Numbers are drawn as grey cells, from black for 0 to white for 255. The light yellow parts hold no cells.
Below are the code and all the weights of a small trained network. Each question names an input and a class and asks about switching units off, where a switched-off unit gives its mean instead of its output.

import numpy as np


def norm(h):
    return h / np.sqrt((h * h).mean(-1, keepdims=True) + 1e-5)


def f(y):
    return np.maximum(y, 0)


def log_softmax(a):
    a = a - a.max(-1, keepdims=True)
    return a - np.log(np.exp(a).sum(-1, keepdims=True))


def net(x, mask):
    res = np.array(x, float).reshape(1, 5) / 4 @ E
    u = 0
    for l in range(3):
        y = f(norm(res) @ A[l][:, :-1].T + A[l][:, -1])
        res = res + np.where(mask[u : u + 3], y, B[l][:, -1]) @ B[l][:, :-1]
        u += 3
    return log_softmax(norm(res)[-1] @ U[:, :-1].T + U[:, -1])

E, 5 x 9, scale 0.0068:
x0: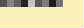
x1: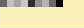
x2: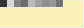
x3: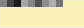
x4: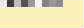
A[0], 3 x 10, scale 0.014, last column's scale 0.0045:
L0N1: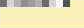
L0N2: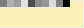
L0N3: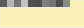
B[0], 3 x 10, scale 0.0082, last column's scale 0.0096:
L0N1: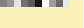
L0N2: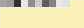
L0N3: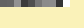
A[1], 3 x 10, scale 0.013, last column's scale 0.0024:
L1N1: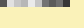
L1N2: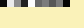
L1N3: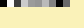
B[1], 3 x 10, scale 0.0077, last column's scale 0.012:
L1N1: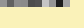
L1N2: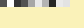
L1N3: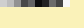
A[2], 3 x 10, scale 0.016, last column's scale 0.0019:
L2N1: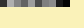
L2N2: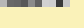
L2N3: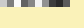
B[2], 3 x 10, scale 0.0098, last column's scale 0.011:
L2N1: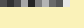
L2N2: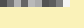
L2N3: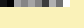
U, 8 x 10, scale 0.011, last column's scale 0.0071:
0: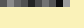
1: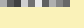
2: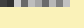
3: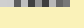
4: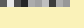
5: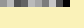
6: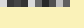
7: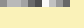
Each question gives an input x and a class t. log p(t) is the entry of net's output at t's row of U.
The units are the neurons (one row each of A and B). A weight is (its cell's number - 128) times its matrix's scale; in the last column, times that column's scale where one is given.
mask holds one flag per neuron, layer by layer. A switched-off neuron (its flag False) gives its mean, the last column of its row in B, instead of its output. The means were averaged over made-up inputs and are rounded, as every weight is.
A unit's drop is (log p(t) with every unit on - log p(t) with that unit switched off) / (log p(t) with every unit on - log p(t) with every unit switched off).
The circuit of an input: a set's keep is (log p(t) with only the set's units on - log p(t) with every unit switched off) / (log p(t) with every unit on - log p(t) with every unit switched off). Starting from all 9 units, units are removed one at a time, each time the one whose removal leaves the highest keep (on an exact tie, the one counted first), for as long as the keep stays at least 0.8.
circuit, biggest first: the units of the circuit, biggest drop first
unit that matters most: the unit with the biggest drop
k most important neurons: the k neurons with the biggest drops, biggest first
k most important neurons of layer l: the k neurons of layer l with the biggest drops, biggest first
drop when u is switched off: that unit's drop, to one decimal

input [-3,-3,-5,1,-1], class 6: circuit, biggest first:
[L0N1; L2N1]
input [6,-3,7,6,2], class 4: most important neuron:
[L1N2]
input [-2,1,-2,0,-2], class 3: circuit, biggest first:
[L0N2; L2N3]
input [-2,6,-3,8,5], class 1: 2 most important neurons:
[L0N2; L1N3]
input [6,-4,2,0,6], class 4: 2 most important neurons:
[L1N2; L0N2]
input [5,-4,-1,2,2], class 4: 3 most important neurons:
[L0N2; L2N3; L1N2]
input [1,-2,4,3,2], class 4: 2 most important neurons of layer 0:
[L0N3; L0N2]
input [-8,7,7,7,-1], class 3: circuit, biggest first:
[L0N2; L1N3]
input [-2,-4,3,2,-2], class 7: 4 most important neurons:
[L0N1; L2N3; L0N3; L1N3]
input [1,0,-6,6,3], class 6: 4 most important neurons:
[L0N1; L2N3; L0N3; L2N1]
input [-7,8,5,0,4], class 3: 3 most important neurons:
[L0N2; L1N3; L2N1]
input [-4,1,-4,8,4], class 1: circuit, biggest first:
[L1N3; L2N3]
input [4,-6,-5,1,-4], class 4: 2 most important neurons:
[L0N2; L2N3]
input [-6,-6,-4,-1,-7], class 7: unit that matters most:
L2N3
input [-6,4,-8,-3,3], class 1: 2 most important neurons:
[L0N2; L1N3]
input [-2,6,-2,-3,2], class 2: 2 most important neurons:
[L2N3; L1N2]
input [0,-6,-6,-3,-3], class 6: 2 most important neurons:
[L2N3; L1N2]
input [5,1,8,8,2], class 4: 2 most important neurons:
[L1N2; L0N2]
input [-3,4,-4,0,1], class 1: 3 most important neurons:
[L0N2; L1N3; L0N1]
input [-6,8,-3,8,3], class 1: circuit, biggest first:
[L0N2]
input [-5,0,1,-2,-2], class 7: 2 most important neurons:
[L0N1; L0N2]
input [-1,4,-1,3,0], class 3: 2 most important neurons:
[L0N2; L0N1]
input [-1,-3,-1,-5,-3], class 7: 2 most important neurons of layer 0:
[L0N1; L0N3]
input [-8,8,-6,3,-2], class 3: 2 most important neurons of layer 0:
[L0N2; L0N3]
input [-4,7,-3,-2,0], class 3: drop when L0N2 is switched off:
1.1
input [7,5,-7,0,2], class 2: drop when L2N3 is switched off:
0.2
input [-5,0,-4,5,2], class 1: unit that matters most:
L1N3
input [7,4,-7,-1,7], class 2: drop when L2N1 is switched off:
0.0
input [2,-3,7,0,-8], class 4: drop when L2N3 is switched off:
0.1
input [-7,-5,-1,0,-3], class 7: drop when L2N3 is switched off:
0.1
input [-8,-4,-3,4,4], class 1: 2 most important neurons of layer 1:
[L1N3; L1N1]
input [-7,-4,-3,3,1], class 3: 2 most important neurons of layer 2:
[L2N3; L2N1]
